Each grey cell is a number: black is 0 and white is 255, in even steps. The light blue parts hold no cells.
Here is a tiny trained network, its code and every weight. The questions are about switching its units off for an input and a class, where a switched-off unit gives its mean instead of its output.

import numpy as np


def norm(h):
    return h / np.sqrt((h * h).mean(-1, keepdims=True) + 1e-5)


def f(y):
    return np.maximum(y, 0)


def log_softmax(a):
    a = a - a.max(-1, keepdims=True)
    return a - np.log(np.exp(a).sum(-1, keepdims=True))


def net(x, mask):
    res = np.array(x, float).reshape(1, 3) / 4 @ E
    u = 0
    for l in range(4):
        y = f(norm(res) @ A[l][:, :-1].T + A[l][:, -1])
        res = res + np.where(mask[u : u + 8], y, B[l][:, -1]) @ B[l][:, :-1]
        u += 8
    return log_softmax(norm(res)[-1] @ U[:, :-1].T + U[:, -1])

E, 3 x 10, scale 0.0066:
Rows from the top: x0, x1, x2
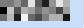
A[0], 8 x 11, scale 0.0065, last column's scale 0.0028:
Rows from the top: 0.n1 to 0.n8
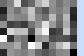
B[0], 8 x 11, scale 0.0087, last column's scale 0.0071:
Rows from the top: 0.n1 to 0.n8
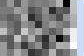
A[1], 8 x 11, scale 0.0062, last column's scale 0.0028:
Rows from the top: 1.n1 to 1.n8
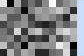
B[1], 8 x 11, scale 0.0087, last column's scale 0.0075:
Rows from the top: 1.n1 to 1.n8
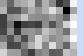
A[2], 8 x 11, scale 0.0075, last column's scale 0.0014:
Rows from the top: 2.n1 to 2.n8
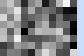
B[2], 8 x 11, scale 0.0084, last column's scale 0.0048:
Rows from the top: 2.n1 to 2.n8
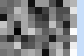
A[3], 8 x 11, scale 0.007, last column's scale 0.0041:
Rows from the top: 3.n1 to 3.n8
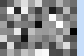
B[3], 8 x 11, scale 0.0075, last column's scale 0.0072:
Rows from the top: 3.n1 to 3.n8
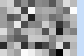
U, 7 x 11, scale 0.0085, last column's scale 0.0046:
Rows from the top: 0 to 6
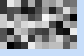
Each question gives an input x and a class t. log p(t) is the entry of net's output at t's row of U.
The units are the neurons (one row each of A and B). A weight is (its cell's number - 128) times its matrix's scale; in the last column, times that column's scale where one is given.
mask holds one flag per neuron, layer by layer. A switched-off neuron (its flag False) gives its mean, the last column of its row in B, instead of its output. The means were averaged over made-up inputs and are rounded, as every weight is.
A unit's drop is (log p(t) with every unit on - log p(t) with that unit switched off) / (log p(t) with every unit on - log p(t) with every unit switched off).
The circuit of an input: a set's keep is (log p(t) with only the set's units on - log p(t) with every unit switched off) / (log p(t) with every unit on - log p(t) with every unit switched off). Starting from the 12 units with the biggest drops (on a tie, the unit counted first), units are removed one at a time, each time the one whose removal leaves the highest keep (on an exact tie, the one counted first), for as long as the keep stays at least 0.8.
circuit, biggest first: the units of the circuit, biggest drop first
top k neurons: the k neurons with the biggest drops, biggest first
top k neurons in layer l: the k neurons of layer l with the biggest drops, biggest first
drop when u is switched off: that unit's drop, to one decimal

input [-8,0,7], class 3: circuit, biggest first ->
(0.n7; 2.n2; 3.n8)
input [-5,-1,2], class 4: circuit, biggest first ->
(0.n6)
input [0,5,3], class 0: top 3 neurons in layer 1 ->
(1.n1; 1.n4; 1.n7)
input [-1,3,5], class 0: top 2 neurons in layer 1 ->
(1.n1; 1.n7)
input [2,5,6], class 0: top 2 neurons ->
(0.n7; 3.n2)
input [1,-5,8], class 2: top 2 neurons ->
(3.n4; 0.n1)
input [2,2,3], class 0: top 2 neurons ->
(0.n7; 0.n2)
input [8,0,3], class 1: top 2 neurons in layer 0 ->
(0.n2; 0.n3)
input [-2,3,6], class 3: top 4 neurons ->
(0.n7; 0.n6; 1.n4; 0.n1)
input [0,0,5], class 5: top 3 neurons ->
(0.n5; 0.n7; 0.n6)
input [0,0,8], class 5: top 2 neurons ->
(0.n5; 0.n7)
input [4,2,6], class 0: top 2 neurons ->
(0.n7; 3.n2)
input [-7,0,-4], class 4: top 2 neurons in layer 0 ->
(0.n6; 0.n1)
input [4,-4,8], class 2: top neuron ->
(0.n7)
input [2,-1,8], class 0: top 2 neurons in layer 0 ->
(0.n1; 0.n5)
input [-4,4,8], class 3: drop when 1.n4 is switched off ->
0.1
